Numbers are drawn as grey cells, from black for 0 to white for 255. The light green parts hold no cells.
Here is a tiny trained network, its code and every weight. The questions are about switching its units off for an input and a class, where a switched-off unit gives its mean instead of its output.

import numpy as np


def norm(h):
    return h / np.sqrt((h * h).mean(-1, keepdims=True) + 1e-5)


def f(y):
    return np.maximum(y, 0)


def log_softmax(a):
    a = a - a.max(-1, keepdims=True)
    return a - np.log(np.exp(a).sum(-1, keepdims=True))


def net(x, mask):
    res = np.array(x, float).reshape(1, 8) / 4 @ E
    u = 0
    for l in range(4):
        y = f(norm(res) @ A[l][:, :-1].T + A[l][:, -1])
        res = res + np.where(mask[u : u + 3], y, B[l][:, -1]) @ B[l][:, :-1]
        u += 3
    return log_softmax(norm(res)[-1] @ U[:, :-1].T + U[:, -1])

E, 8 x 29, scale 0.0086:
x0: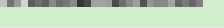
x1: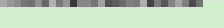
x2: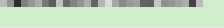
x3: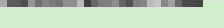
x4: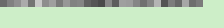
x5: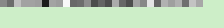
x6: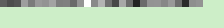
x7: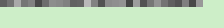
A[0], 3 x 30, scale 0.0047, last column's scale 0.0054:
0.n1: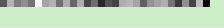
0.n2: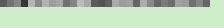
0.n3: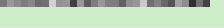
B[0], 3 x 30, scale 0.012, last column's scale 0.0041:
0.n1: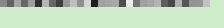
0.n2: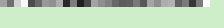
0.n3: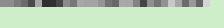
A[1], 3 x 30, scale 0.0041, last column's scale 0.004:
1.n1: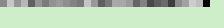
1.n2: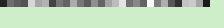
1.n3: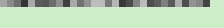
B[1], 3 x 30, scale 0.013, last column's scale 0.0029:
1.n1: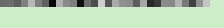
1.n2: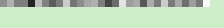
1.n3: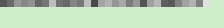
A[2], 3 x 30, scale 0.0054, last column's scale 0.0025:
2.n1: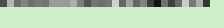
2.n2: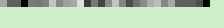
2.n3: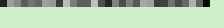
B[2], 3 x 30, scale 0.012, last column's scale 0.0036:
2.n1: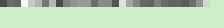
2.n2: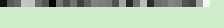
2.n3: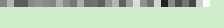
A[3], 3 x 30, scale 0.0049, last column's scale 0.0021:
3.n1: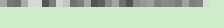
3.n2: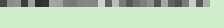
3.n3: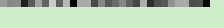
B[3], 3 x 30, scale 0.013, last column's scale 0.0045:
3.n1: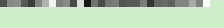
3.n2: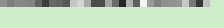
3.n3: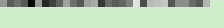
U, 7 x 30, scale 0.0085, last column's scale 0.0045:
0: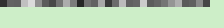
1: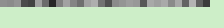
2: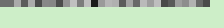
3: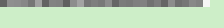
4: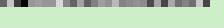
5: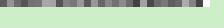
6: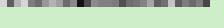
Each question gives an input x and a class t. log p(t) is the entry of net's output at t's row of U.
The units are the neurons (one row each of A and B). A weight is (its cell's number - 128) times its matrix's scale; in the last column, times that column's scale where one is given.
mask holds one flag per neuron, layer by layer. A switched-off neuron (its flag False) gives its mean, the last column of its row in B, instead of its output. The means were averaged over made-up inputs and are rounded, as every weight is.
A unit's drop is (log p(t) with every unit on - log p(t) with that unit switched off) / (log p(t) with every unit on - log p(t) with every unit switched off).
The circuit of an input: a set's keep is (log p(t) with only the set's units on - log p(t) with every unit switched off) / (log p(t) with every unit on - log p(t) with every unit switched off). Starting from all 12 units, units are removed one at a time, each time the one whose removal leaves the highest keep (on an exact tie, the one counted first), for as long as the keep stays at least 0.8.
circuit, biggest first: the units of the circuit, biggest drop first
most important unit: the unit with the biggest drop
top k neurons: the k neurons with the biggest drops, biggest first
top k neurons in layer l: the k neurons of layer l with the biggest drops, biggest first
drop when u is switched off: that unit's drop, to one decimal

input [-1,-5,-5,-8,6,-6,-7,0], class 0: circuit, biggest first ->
1.n1, 2.n1
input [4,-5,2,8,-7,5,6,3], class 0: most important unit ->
2.n2
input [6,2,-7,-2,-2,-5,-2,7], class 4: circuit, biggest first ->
2.n3, 0.n2
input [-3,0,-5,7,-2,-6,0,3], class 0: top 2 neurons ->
2.n2, 3.n1
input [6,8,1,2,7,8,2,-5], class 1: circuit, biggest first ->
3.n3, 0.n2
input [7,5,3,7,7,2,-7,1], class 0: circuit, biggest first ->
2.n2, 0.n2
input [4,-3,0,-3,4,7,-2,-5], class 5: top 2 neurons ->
3.n1, 0.n2
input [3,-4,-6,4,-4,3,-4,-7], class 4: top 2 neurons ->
2.n3, 0.n2
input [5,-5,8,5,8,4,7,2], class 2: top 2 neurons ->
0.n1, 2.n3
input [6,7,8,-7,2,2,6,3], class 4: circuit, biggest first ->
3.n1, 0.n2
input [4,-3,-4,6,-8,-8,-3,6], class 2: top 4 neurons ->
1.n3, 3.n2, 0.n2, 3.n1
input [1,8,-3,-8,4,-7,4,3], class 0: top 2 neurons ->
1.n1, 2.n1
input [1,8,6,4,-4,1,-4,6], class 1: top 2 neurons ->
0.n3, 3.n3
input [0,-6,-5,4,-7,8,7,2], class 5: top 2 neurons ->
3.n1, 0.n1
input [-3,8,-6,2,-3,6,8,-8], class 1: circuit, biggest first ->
3.n3
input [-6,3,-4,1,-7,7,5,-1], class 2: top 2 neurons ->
3.n2, 1.n3
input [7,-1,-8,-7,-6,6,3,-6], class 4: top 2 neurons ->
2.n3, 0.n2
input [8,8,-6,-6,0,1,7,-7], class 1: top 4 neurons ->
3.n3, 0.n2, 2.n2, 2.n1
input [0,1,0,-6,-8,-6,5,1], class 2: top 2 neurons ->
1.n3, 3.n2
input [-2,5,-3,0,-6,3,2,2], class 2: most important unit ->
3.n2
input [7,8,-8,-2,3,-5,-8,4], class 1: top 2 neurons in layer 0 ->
0.n3, 0.n2
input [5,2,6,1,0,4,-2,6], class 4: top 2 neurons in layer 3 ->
3.n1, 3.n2
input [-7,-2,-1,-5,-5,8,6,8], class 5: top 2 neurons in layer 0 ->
0.n1, 0.n3
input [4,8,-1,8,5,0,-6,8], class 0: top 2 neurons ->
2.n2, 1.n2
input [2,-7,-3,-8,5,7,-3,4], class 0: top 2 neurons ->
1.n1, 2.n1
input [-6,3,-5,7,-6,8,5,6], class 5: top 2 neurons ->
3.n1, 3.n2
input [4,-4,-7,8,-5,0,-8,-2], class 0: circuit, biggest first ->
2.n2
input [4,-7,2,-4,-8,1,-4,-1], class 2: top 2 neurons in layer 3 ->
3.n2, 3.n3
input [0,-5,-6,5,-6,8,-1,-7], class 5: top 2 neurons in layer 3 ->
3.n1, 3.n2
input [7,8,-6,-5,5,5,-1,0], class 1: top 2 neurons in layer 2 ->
2.n2, 2.n1
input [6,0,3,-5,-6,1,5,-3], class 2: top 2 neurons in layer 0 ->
0.n2, 0.n3
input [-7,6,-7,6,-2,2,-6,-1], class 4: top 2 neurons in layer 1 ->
1.n2, 1.n3
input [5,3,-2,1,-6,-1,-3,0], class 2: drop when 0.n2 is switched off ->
0.1
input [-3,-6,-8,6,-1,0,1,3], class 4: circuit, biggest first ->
2.n3
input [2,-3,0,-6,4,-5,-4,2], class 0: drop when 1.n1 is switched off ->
0.2
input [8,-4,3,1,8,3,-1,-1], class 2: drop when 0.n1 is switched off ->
0.9
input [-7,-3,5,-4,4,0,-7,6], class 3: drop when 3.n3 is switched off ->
-0.1
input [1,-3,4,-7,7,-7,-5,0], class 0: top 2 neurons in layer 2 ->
2.n1, 2.n3
